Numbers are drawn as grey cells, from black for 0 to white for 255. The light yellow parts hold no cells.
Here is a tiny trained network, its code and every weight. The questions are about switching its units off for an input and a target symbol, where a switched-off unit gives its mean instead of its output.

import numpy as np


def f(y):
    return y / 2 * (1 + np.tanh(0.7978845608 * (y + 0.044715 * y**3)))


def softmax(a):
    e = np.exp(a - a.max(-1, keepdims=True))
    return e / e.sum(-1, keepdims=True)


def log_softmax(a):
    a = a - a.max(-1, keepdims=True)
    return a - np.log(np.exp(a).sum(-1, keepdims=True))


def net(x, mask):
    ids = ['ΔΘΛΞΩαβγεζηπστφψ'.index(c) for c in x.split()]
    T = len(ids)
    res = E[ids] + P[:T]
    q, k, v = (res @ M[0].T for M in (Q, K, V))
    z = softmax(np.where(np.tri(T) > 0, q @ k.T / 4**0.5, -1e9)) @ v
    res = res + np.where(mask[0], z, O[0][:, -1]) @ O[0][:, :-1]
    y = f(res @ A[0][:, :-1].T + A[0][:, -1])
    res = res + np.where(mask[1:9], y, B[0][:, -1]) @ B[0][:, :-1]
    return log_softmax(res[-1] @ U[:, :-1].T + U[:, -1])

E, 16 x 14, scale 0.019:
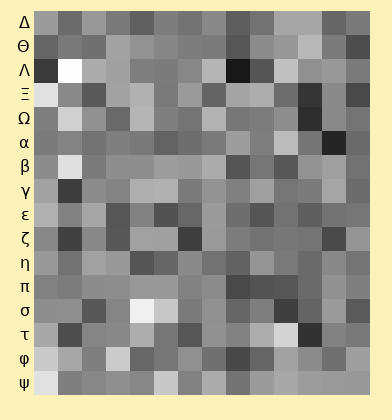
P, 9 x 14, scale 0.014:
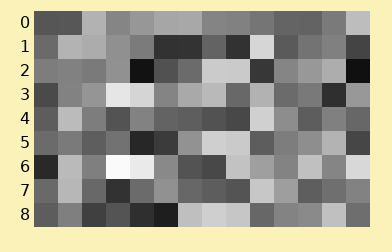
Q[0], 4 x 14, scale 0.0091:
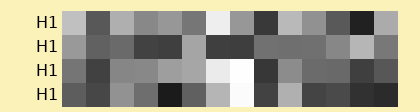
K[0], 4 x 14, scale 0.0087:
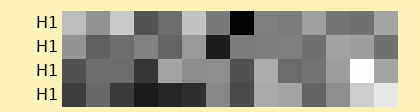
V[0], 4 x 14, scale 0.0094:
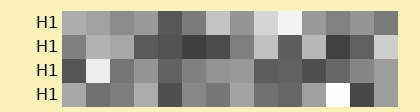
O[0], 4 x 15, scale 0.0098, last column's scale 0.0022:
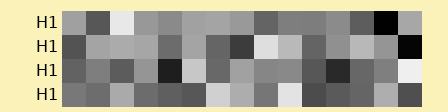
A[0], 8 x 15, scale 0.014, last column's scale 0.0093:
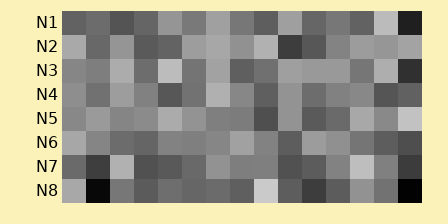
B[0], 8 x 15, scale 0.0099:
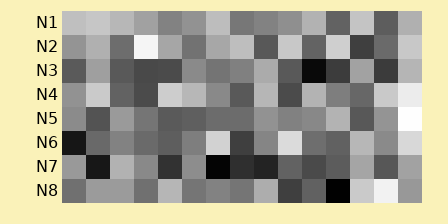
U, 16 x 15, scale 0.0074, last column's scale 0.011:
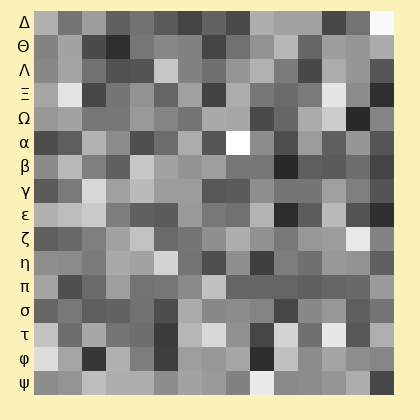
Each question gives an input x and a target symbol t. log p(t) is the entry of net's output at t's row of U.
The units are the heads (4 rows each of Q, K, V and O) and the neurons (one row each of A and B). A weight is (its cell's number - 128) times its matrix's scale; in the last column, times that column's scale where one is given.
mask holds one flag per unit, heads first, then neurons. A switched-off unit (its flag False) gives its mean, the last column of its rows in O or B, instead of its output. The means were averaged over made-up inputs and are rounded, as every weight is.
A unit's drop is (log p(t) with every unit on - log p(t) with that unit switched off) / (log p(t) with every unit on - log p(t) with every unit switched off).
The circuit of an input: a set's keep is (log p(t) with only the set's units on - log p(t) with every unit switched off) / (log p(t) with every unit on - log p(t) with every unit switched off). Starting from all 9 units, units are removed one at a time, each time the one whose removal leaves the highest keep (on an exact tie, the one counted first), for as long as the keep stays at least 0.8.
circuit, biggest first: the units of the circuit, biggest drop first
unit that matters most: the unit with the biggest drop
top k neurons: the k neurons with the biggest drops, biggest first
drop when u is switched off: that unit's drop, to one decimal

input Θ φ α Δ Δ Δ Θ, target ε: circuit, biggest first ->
H1, N3, N1
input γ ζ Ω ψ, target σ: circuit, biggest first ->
H1, N3, N6
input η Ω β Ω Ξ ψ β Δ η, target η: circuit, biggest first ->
N4, H1, N7
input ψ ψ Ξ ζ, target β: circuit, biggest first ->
H1, N3
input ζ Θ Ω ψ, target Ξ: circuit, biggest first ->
H1, N3
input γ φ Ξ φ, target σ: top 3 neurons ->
N3, N6, N4
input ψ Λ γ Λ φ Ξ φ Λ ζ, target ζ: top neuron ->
N8
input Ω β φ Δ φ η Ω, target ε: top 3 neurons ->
N3, N1, N4
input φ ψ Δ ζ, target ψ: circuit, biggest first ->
H1, N1
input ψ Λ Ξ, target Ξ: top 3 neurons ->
N8, N6, N4
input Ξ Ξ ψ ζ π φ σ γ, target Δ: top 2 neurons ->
N4, N3
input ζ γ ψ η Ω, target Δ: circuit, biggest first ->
N5, N6
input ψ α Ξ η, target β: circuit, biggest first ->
H1, N4, N3
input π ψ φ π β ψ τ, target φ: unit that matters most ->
H1
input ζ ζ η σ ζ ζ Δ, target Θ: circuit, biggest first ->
H1, N6
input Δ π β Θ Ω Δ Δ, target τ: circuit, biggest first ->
H1, N1
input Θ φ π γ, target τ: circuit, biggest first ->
H1, N1
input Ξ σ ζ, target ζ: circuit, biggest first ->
N8, H1
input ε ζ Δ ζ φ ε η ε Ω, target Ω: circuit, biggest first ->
H1, N6
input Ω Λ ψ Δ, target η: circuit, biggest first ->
H1
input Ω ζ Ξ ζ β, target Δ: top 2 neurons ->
N5, N4
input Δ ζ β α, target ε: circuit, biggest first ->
H1, N1, N3
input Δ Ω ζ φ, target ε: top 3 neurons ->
N3, N1, N4
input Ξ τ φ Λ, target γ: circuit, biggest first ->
H1, N6
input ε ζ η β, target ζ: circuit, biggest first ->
H1, N5
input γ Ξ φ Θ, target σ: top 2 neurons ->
N3, N6
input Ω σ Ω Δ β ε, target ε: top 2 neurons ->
N7, N4
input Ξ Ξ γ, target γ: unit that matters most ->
N6
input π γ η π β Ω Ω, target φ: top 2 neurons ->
N6, N1
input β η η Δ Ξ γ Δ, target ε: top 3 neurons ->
N3, N1, N4
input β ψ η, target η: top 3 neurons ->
N4, N7, N8
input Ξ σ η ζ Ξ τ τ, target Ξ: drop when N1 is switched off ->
0.2
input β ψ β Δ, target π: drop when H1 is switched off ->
0.6
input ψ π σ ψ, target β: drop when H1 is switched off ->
1.4
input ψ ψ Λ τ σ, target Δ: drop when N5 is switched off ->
0.4
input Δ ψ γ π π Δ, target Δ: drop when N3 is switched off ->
0.1
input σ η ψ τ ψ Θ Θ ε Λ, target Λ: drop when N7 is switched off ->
0.0
